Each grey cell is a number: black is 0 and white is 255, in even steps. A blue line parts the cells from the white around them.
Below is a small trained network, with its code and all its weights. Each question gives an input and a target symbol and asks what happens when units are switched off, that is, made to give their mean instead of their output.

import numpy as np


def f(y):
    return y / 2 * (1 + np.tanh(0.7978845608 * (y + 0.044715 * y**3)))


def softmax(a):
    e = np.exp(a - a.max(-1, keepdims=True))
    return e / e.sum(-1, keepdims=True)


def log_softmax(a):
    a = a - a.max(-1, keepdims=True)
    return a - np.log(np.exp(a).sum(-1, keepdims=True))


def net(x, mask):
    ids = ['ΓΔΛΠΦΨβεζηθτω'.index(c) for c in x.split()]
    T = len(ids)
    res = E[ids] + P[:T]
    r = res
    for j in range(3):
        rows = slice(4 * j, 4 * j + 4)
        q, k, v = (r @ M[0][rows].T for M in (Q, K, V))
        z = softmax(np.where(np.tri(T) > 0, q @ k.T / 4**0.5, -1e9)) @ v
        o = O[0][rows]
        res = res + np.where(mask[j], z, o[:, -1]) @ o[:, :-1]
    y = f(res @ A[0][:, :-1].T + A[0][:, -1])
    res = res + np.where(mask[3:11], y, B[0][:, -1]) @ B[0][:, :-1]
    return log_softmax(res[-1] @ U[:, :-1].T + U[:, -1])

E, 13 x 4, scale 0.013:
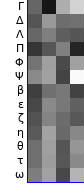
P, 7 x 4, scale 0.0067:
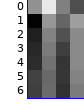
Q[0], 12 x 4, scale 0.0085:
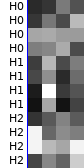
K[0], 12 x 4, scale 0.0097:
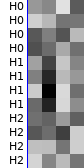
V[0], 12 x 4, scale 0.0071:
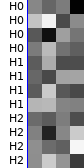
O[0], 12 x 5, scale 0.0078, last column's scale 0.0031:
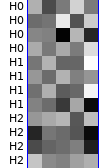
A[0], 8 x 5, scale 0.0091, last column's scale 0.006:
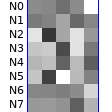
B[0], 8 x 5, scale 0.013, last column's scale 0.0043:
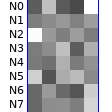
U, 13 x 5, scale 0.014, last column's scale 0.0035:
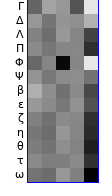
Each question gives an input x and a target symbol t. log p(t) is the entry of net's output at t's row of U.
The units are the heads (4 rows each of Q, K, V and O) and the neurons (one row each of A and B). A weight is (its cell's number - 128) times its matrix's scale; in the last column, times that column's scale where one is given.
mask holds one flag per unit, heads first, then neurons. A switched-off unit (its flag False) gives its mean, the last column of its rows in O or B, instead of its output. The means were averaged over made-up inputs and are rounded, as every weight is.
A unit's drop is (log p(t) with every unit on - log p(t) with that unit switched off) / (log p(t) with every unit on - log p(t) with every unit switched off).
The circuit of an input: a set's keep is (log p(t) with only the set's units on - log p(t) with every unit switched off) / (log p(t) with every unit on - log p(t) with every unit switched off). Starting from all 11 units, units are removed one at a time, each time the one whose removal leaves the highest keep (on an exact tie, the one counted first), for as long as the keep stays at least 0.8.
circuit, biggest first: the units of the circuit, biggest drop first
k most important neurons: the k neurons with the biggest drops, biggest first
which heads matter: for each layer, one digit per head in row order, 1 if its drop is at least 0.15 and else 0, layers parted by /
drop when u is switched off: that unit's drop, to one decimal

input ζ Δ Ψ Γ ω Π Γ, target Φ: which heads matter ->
111
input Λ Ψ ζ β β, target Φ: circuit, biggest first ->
[H0, N3]
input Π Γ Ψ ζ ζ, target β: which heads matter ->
111
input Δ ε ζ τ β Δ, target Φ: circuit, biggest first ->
[H0, N3, N5]
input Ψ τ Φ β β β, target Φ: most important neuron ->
[N3]
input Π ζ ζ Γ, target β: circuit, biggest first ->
[N2, H0]
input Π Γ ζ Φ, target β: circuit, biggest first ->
[H1, N2, H0]
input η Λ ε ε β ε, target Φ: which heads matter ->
100
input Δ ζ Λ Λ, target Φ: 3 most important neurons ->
[N3, N4, N5]
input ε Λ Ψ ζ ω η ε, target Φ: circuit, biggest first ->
[N3, H0, H1]
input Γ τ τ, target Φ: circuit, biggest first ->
[H0, H2]
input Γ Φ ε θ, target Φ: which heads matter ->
101
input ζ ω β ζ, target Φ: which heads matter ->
100
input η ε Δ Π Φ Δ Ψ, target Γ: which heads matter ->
000
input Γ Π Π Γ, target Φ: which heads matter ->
101
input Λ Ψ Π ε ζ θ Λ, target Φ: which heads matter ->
100
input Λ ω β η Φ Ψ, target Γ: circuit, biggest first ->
[N3]
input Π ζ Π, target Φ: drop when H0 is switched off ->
1.3
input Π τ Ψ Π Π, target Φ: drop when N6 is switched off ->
0.0
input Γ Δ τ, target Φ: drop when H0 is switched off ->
0.8
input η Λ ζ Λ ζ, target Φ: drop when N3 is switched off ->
0.4
